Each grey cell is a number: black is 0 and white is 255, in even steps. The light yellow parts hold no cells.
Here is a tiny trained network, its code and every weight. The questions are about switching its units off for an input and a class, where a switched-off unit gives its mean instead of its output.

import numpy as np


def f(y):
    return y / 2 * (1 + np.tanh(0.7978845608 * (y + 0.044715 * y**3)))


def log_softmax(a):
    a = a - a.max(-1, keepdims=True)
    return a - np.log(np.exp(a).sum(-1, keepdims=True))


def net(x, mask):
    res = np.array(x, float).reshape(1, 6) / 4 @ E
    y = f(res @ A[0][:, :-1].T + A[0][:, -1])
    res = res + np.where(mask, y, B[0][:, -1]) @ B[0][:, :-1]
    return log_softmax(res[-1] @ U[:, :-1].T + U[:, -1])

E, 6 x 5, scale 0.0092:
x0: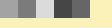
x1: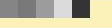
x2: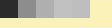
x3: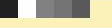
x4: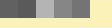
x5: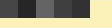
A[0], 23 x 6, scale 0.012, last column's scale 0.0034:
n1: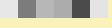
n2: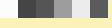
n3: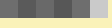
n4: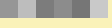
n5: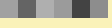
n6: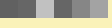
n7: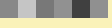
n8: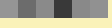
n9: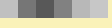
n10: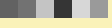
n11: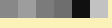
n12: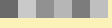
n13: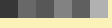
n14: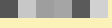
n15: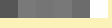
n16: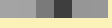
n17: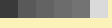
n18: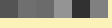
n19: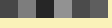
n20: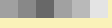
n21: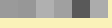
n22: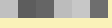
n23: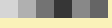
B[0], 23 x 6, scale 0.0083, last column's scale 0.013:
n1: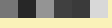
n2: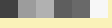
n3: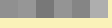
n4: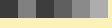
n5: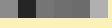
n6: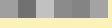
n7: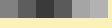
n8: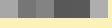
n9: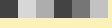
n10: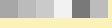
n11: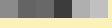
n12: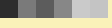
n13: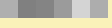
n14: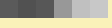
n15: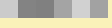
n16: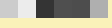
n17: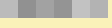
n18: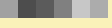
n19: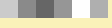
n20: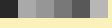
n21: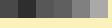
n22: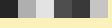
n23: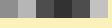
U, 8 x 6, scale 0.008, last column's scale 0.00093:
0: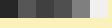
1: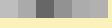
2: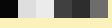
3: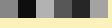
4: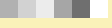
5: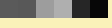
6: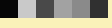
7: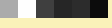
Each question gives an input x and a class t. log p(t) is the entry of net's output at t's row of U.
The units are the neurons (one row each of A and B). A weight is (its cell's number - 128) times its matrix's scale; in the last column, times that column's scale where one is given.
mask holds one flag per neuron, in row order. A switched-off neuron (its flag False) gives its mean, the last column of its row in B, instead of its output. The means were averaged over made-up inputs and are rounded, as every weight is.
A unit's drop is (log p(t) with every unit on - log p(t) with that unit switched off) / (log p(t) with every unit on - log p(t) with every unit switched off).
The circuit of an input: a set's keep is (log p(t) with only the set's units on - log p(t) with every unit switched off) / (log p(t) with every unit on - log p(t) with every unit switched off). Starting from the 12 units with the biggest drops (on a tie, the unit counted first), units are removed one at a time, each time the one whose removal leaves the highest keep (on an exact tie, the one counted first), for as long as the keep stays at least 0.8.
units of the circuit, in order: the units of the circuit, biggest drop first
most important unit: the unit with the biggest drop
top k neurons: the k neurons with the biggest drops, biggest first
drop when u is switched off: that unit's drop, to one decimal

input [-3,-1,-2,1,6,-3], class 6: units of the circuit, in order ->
[n1; n8]
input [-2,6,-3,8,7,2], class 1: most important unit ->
n19
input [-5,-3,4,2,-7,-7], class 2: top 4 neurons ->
[n22; n20; n9; n19]
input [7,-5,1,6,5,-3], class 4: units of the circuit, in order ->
[n10; n2]
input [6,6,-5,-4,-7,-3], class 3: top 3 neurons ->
[n1; n5; n21]
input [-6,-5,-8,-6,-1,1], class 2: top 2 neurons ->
[n2; n22]
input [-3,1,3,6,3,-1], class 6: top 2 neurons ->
[n1; n12]
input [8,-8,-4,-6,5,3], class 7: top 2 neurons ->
[n16; n23]
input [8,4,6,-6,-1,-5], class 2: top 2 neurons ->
[n22; n2]
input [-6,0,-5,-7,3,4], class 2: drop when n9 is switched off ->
0.2
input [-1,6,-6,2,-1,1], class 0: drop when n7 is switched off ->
0.1
